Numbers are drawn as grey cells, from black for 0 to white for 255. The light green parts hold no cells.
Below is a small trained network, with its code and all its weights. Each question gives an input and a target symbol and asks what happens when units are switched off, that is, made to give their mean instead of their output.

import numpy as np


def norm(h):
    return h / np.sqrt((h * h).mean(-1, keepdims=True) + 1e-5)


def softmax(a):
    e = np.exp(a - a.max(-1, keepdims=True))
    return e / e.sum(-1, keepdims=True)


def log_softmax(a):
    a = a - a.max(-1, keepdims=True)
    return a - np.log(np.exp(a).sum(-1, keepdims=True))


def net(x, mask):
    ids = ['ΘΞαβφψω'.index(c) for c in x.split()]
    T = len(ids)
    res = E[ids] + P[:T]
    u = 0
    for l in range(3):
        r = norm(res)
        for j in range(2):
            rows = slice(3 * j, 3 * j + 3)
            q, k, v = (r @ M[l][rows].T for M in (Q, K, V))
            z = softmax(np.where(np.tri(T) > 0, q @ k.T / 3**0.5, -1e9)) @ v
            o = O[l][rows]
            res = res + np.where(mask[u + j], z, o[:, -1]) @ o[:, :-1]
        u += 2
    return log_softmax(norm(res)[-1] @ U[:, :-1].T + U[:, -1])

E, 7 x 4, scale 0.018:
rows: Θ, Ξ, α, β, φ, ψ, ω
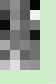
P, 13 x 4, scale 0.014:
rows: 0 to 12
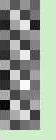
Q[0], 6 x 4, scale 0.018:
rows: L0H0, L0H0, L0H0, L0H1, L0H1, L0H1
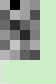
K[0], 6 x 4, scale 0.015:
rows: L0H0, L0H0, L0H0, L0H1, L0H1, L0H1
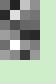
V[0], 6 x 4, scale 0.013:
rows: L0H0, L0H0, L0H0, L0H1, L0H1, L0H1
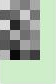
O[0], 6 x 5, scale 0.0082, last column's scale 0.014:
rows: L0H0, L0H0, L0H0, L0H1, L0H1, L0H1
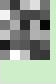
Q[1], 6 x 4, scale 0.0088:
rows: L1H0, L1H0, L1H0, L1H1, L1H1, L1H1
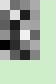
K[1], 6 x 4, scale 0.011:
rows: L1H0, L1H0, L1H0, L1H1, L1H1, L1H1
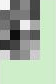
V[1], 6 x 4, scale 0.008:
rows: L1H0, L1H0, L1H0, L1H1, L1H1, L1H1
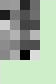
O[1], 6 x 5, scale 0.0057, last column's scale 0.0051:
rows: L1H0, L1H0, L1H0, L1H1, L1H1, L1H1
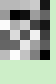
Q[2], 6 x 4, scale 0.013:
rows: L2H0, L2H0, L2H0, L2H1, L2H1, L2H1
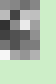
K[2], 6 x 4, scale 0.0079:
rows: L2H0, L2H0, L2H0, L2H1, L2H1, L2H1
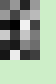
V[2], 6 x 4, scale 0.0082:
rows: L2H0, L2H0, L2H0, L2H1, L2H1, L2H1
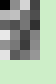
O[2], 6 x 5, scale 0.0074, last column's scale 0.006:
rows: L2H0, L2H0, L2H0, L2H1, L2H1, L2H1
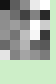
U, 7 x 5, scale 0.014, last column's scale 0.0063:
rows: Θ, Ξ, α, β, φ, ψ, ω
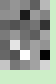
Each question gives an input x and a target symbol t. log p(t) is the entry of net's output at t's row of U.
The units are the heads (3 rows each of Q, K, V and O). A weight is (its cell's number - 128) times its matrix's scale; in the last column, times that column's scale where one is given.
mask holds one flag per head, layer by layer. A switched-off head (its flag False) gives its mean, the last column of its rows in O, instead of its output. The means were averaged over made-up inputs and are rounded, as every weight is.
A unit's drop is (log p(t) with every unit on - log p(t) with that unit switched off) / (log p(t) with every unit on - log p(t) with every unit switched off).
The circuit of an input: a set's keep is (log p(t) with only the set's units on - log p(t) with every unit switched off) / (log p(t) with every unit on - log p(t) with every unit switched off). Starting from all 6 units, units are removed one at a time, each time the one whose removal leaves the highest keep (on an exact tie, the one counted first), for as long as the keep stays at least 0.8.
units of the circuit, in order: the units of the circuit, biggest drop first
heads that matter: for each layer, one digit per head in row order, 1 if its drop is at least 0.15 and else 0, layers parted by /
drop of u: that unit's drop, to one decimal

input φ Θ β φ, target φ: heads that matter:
11 / 00 / 00
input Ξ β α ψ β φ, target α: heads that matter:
01 / 00 / 00
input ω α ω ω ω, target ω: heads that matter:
11 / 00 / 10
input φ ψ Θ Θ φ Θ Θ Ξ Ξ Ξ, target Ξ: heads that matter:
10 / 00 / 10
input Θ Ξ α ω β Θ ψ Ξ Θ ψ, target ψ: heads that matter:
01 / 01 / 00
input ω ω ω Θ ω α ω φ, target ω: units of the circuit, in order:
(L0H1)
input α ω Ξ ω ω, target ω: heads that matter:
01 / 00 / 10
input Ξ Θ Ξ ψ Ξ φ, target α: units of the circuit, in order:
(L0H1, L0H0)
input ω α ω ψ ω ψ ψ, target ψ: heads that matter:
11 / 00 / 00
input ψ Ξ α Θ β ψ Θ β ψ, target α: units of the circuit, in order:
(L0H1, L1H0)
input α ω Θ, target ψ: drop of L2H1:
0.2
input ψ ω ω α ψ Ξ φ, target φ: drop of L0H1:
0.8
